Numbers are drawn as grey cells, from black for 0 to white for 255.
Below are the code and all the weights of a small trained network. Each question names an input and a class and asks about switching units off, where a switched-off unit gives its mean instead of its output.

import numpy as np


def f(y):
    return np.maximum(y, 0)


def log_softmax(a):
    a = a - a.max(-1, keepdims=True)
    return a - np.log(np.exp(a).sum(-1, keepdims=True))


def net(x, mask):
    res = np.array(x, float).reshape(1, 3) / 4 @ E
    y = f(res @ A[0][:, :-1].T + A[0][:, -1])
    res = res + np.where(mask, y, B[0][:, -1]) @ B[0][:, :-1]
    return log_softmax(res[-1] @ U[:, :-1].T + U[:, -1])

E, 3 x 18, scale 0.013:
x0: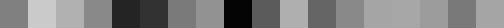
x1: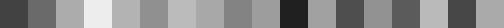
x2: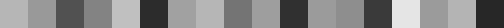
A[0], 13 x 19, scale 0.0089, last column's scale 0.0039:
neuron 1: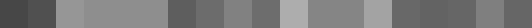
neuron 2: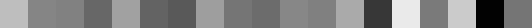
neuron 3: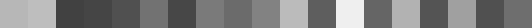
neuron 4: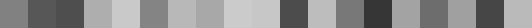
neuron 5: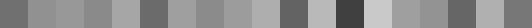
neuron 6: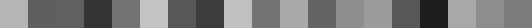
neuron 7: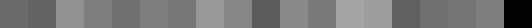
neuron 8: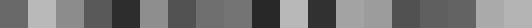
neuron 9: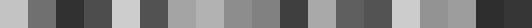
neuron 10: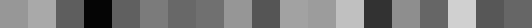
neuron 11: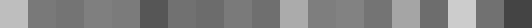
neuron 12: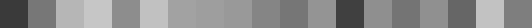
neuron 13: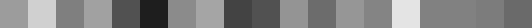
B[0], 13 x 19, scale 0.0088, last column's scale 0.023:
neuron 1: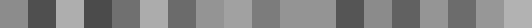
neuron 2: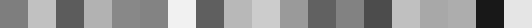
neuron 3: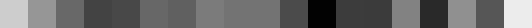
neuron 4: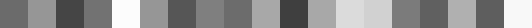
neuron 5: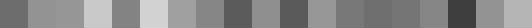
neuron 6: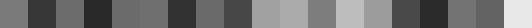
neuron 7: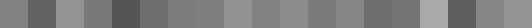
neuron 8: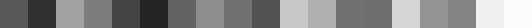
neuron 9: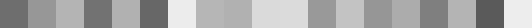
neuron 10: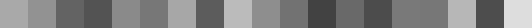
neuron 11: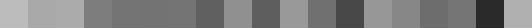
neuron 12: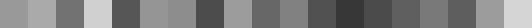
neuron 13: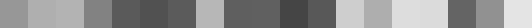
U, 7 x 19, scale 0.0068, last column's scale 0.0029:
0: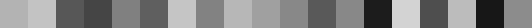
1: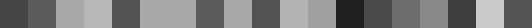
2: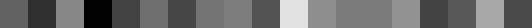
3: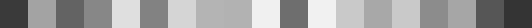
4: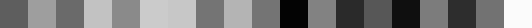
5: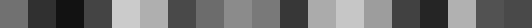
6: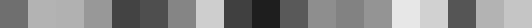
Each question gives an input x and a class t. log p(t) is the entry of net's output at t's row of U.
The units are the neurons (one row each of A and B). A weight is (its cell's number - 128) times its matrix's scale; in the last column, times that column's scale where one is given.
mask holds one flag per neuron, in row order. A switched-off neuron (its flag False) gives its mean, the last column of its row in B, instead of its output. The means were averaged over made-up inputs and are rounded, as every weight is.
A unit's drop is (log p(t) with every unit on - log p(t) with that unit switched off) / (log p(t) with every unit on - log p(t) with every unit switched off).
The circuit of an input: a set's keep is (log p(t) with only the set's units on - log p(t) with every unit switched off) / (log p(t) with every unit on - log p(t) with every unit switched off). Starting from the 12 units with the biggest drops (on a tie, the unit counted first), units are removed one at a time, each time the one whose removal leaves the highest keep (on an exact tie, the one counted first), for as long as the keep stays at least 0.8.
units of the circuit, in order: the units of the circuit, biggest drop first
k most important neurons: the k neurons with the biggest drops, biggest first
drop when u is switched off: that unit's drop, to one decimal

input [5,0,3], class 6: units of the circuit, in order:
[neuron 13]
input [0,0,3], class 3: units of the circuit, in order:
[neuron 3; neuron 12]
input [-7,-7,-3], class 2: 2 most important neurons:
[neuron 6; neuron 4]
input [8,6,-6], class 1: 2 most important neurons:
[neuron 12; neuron 4]
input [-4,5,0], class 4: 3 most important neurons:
[neuron 12; neuron 9; neuron 6]
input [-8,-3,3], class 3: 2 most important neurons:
[neuron 4; neuron 9]
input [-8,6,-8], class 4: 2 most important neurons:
[neuron 8; neuron 12]
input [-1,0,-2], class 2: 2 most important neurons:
[neuron 4; neuron 2]
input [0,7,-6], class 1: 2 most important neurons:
[neuron 4; neuron 3]
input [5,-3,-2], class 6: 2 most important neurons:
[neuron 13; neuron 6]
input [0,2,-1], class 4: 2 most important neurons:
[neuron 8; neuron 13]
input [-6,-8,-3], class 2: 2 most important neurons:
[neuron 6; neuron 9]
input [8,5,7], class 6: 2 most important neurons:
[neuron 13; neuron 4]
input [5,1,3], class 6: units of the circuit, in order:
[neuron 13]
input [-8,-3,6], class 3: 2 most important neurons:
[neuron 4; neuron 9]
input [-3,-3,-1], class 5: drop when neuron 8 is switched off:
0.3
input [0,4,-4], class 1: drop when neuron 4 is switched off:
0.2
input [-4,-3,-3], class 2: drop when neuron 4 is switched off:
0.3
